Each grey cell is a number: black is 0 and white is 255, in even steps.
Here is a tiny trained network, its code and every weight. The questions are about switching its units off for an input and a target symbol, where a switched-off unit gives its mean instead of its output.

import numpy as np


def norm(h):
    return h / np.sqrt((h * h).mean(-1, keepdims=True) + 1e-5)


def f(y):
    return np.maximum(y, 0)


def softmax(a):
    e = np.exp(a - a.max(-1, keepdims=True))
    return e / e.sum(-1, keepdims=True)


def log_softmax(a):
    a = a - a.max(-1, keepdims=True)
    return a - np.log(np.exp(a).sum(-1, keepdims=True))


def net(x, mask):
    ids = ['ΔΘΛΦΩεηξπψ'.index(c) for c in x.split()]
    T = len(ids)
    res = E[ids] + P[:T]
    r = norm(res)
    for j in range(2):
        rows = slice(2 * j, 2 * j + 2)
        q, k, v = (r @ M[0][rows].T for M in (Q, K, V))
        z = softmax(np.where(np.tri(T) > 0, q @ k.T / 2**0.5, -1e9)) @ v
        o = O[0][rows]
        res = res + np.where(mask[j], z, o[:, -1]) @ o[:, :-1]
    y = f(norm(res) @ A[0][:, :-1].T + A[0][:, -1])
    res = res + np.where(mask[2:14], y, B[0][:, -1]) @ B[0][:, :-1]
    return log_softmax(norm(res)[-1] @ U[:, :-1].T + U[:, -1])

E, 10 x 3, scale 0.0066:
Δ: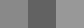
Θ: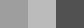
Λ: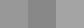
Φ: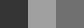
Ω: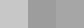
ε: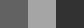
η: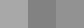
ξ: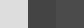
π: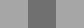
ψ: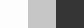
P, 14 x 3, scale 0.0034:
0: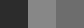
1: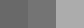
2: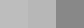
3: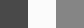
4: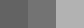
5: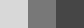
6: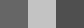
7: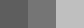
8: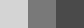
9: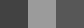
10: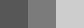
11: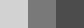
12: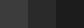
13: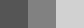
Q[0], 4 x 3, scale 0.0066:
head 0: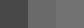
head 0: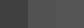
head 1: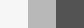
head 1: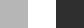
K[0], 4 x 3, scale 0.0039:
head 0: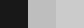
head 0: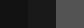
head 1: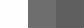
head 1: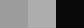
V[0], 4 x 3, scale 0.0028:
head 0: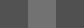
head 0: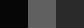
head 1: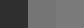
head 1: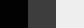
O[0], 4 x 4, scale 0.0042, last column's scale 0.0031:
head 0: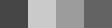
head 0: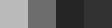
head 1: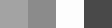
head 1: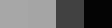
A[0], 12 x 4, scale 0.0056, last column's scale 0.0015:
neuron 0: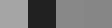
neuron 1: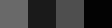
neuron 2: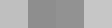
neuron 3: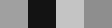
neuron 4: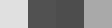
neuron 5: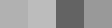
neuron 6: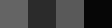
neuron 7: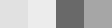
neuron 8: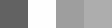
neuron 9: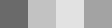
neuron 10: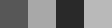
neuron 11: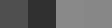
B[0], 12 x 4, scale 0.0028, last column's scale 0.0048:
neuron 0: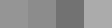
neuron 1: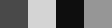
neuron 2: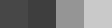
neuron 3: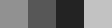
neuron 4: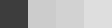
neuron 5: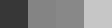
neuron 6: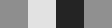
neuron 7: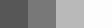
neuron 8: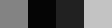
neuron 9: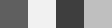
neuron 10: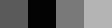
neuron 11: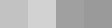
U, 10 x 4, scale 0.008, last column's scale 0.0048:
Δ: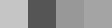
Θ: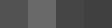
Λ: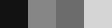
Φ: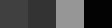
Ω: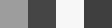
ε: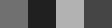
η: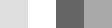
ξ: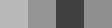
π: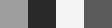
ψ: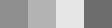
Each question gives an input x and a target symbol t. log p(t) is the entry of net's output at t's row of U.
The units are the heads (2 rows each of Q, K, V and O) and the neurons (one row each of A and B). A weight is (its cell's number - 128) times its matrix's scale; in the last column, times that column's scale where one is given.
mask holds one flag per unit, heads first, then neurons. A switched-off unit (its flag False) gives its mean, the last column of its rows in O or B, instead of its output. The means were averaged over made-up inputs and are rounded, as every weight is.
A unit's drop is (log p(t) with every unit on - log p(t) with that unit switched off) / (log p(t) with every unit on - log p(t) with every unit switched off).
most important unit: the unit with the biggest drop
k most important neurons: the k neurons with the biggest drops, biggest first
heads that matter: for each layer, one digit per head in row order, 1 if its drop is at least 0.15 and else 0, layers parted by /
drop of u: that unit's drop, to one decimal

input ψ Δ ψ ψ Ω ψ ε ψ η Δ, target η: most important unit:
neuron 11
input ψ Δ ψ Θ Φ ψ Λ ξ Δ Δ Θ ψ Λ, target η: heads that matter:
00
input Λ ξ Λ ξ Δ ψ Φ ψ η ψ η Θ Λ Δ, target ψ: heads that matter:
01
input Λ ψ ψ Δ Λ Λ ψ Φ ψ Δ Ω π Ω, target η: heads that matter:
00
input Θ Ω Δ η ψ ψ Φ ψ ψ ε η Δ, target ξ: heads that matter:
00
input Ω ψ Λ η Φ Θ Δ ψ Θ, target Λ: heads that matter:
00
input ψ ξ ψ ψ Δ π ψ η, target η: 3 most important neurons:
(neuron 10; neuron 9; neuron 7)
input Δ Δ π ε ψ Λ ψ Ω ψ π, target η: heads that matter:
00
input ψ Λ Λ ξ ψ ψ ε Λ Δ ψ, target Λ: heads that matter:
01
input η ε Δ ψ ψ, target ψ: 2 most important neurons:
(neuron 7; neuron 9)
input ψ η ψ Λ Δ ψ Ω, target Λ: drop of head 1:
0.1
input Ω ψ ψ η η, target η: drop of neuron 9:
0.8
